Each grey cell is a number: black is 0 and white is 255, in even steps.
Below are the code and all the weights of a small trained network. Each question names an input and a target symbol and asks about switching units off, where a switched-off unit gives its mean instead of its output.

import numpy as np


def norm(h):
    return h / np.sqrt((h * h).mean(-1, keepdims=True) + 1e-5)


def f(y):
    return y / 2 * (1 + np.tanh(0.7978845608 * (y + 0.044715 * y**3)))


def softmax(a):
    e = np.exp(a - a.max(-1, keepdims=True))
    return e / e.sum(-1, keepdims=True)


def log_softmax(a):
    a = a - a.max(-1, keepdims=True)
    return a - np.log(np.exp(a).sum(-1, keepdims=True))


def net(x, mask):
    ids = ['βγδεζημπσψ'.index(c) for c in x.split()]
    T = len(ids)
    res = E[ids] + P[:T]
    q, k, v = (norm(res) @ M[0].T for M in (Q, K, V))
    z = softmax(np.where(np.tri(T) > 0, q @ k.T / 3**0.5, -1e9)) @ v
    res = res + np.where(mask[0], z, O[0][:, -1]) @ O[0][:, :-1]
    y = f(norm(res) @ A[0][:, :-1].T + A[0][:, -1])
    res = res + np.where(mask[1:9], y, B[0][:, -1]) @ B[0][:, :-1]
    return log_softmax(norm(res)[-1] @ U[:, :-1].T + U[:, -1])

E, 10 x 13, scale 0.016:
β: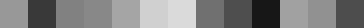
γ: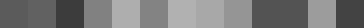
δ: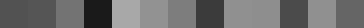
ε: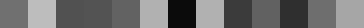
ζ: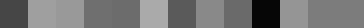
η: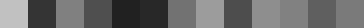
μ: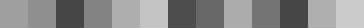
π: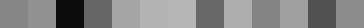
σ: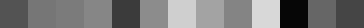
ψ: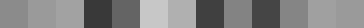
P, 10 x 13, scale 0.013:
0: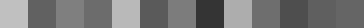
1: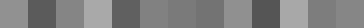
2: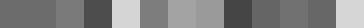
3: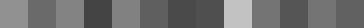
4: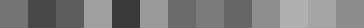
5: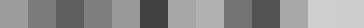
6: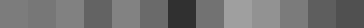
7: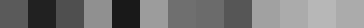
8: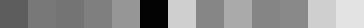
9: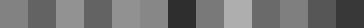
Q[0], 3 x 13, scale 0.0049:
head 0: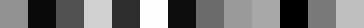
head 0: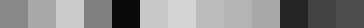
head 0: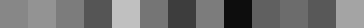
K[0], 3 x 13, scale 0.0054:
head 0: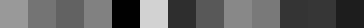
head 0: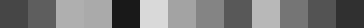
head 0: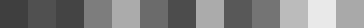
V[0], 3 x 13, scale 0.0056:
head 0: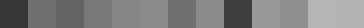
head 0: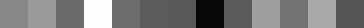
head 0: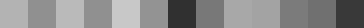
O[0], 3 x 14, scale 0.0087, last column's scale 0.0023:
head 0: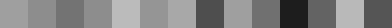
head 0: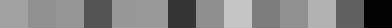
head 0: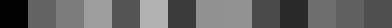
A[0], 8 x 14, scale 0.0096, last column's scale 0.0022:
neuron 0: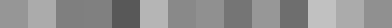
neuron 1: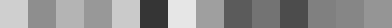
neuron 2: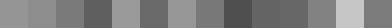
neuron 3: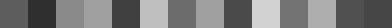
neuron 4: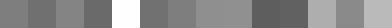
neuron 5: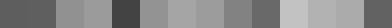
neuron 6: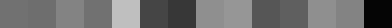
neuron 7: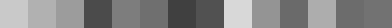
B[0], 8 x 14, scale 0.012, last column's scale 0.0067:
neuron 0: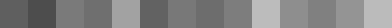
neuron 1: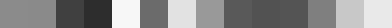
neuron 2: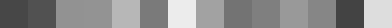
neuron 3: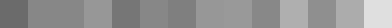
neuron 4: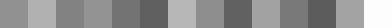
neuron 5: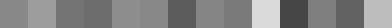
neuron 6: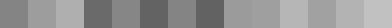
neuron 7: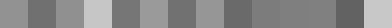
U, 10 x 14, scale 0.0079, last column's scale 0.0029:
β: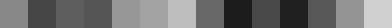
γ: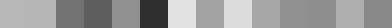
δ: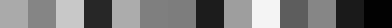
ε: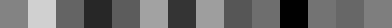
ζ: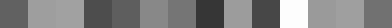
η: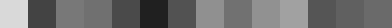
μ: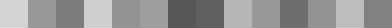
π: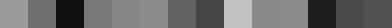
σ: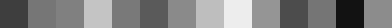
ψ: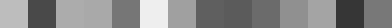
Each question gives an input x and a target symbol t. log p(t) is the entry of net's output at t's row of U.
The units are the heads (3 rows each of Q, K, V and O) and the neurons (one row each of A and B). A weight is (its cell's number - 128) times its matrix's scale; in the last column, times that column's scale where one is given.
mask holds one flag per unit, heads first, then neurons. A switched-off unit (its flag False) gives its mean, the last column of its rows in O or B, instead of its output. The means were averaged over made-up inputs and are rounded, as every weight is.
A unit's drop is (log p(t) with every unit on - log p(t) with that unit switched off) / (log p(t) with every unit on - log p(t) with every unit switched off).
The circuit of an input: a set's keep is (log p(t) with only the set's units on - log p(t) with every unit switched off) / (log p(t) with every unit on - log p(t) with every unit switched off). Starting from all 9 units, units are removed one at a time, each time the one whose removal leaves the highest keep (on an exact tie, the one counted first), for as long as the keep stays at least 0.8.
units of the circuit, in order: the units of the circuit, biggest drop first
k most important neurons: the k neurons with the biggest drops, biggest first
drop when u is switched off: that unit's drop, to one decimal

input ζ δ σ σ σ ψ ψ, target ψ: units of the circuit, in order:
[neuron 7]
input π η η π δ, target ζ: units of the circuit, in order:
[neuron 3; neuron 1]
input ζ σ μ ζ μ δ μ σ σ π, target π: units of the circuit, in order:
[neuron 1; neuron 2]
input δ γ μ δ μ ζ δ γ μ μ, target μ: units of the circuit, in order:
[neuron 7; neuron 2]
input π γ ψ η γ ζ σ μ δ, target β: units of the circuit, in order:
[head 0; neuron 1]
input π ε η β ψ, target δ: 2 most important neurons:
[neuron 5; neuron 1]
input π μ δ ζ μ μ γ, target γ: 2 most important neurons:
[neuron 6; neuron 4]
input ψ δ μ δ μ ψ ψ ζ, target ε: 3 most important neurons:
[neuron 5; neuron 2; neuron 6]
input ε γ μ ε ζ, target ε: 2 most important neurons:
[neuron 5; neuron 2]
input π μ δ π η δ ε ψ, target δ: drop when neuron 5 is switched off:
0.7
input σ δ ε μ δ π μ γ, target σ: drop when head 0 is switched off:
0.1
